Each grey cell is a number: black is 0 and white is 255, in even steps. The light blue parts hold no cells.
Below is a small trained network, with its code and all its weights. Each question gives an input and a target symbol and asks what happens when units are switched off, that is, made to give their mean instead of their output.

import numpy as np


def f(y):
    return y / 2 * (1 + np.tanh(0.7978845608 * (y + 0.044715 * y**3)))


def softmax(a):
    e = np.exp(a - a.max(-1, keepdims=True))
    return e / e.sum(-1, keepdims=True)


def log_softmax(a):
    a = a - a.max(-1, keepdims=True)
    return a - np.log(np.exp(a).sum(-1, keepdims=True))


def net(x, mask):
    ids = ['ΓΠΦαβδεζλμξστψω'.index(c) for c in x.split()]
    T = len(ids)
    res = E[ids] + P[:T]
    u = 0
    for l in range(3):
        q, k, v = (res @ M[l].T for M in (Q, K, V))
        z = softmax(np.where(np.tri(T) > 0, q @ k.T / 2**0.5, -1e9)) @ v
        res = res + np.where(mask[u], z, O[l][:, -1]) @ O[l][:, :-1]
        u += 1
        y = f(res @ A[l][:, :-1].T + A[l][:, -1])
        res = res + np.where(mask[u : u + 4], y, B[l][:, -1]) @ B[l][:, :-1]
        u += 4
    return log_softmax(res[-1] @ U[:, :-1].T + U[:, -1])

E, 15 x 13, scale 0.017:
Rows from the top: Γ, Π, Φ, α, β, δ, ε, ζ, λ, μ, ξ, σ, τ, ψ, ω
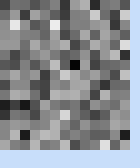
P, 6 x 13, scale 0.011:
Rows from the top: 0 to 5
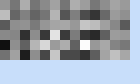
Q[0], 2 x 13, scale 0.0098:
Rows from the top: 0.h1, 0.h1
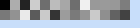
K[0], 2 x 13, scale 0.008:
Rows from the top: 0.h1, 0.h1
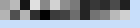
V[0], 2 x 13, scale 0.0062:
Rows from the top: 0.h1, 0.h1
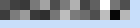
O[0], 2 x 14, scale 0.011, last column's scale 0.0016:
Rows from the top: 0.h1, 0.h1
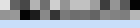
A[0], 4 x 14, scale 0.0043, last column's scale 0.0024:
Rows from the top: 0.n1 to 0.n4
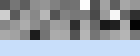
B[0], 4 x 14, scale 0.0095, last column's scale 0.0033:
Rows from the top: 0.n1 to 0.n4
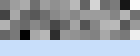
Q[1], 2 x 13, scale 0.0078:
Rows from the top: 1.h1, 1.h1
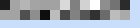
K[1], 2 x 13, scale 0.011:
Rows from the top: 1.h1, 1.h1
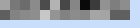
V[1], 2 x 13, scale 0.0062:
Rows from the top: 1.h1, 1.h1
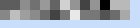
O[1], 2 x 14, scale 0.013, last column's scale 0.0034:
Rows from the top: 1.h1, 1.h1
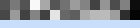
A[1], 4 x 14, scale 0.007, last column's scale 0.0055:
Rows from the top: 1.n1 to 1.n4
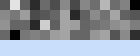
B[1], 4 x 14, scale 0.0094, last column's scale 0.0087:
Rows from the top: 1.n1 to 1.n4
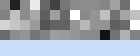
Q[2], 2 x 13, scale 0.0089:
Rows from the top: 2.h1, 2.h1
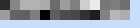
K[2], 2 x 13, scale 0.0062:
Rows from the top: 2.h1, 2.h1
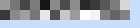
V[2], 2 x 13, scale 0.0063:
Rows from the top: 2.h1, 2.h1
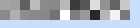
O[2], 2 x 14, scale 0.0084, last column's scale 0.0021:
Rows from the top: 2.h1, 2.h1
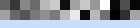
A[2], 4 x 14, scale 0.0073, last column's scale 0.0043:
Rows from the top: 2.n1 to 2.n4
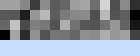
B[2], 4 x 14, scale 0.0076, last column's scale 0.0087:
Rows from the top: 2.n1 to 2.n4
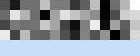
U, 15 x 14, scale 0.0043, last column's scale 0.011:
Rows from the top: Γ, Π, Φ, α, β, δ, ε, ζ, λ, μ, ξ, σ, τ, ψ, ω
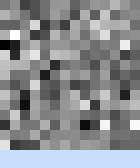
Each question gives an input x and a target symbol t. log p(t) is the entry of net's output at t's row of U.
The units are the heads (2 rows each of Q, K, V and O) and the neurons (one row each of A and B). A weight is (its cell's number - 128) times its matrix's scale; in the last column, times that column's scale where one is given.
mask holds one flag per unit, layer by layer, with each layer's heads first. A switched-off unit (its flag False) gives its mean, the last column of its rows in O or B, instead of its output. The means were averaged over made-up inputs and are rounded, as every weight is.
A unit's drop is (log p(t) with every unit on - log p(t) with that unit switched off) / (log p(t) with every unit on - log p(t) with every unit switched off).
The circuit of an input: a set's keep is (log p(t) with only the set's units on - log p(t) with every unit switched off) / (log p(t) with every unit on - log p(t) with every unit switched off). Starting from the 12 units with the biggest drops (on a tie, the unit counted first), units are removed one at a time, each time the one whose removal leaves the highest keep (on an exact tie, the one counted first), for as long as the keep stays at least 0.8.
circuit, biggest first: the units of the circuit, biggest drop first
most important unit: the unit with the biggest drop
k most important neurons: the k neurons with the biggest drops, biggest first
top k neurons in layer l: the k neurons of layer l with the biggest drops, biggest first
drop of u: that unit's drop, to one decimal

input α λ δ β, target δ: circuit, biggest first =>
0.h1
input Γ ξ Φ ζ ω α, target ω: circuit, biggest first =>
2.h1; 1.h1; 2.n1
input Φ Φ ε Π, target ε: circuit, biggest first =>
1.h1; 1.n3
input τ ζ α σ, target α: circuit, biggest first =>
1.h1; 1.n2
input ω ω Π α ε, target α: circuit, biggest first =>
1.h1; 1.n2; 0.n1
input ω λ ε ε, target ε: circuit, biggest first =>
1.h1; 1.n3
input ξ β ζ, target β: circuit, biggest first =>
2.h1; 2.n1; 0.h1
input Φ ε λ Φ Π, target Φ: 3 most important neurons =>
1.n1; 0.n1; 1.n2
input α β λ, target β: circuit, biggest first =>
2.h1; 2.n1; 0.h1
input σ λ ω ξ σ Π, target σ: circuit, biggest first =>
1.h1; 2.n2; 2.h1; 0.h1
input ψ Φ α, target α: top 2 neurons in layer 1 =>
1.n1; 1.n2
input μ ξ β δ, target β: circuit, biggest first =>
2.h1; 2.n1; 2.n2; 0.h1
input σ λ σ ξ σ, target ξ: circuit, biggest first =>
0.h1; 2.h1; 1.h1
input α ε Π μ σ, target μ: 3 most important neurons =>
1.n1; 1.n3; 0.n1
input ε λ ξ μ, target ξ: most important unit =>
0.h1
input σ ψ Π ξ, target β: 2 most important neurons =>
1.n4; 1.n3
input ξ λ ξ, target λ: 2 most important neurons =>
2.n4; 2.n3
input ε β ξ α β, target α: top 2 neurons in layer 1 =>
1.n1; 1.n2
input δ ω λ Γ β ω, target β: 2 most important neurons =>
2.n1; 2.n2
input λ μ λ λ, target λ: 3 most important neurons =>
2.n3; 2.n4; 1.n1
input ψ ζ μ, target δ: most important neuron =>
1.n3
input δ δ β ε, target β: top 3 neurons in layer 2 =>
2.n1; 2.n2; 2.n4
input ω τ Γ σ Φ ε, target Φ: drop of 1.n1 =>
0.4
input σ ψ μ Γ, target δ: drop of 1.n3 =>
0.0
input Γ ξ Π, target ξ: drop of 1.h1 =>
0.2
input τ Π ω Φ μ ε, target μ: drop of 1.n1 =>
0.1
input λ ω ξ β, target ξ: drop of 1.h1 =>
0.1
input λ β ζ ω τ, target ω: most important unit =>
2.h1
